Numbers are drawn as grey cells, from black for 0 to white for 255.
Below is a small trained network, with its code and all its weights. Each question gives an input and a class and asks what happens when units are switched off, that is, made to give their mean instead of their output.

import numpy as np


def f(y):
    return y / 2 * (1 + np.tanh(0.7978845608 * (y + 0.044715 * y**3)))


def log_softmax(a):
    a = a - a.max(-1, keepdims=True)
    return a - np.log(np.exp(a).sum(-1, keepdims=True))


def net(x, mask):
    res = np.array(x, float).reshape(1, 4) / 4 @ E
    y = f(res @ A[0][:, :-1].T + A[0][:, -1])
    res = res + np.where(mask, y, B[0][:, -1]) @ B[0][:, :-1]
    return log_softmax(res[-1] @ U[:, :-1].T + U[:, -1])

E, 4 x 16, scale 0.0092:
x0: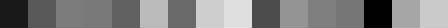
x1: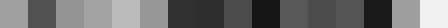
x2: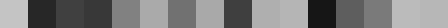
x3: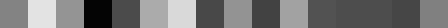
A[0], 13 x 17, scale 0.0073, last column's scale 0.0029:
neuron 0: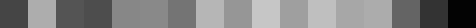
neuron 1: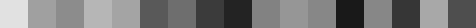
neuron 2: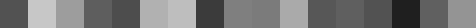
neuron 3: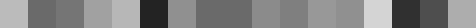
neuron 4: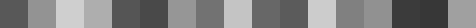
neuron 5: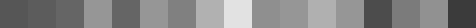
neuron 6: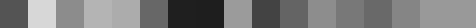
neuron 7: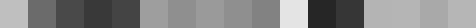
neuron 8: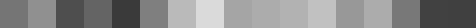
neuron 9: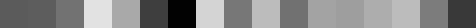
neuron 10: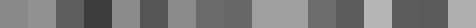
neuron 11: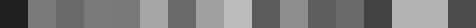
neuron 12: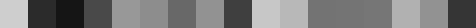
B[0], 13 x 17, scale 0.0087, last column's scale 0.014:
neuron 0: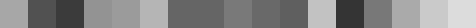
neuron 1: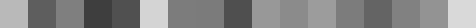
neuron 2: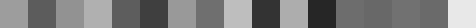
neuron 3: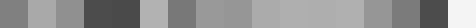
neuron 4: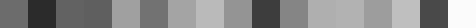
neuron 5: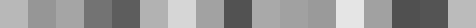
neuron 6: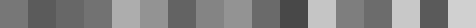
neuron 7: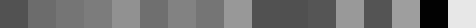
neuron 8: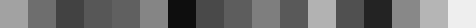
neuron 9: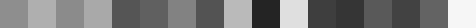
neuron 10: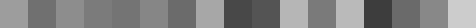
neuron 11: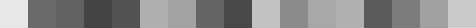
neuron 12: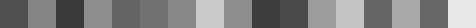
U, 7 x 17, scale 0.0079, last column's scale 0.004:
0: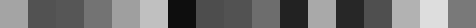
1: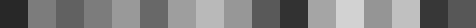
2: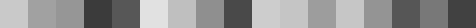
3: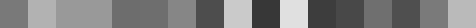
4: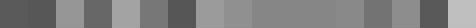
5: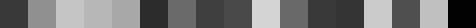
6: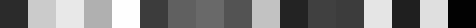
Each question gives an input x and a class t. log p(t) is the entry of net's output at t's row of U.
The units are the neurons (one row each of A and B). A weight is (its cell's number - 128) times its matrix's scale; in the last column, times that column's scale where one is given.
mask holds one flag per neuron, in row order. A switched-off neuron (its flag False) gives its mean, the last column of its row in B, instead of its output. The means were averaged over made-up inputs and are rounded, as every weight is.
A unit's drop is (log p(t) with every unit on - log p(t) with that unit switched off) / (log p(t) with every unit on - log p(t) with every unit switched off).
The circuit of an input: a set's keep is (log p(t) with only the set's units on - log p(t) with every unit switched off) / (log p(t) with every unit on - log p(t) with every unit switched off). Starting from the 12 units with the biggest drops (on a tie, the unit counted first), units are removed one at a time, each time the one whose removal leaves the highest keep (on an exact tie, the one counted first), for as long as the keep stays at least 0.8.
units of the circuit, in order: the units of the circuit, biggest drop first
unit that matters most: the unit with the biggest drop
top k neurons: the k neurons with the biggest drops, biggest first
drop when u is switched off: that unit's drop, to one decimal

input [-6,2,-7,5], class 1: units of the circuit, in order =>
(neuron 4)
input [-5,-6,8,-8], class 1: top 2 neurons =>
(neuron 12; neuron 2)
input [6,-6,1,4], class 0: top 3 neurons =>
(neuron 8; neuron 0; neuron 3)
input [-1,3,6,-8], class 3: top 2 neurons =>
(neuron 9; neuron 4)
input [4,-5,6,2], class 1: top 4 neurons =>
(neuron 7; neuron 12; neuron 1; neuron 5)
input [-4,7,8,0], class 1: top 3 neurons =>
(neuron 12; neuron 7; neuron 8)
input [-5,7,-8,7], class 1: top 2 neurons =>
(neuron 6; neuron 8)
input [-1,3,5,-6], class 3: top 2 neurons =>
(neuron 9; neuron 4)
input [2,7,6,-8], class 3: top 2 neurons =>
(neuron 9; neuron 8)
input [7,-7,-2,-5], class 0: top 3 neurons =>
(neuron 8; neuron 0; neuron 3)
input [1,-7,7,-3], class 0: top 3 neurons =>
(neuron 8; neuron 0; neuron 4)
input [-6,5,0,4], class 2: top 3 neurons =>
(neuron 8; neuron 0; neuron 1)
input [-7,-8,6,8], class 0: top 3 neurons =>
(neuron 8; neuron 0; neuron 9)
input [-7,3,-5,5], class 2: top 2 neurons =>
(neuron 1; neuron 9)
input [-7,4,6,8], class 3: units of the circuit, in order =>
(neuron 2)
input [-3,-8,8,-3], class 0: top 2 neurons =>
(neuron 8; neuron 0)
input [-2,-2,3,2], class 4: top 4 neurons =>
(neuron 9; neuron 4; neuron 6; neuron 5)
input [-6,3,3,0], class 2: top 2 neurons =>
(neuron 1; neuron 8)
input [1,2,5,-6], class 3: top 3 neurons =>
(neuron 9; neuron 4; neuron 6)
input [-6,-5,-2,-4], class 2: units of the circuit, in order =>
(neuron 3)
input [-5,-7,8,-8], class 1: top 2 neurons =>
(neuron 12; neuron 3)
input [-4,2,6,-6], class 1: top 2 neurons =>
(neuron 12; neuron 2)
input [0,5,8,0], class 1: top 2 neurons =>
(neuron 12; neuron 7)
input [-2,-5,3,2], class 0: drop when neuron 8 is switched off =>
0.2
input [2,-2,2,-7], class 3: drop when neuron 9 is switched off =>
0.6
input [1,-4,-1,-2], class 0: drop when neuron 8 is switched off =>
0.1
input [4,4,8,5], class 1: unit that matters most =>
neuron 7
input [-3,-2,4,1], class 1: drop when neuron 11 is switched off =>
0.1
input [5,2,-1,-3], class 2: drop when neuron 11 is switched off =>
0.1
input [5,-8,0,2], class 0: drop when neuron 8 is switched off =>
0.6
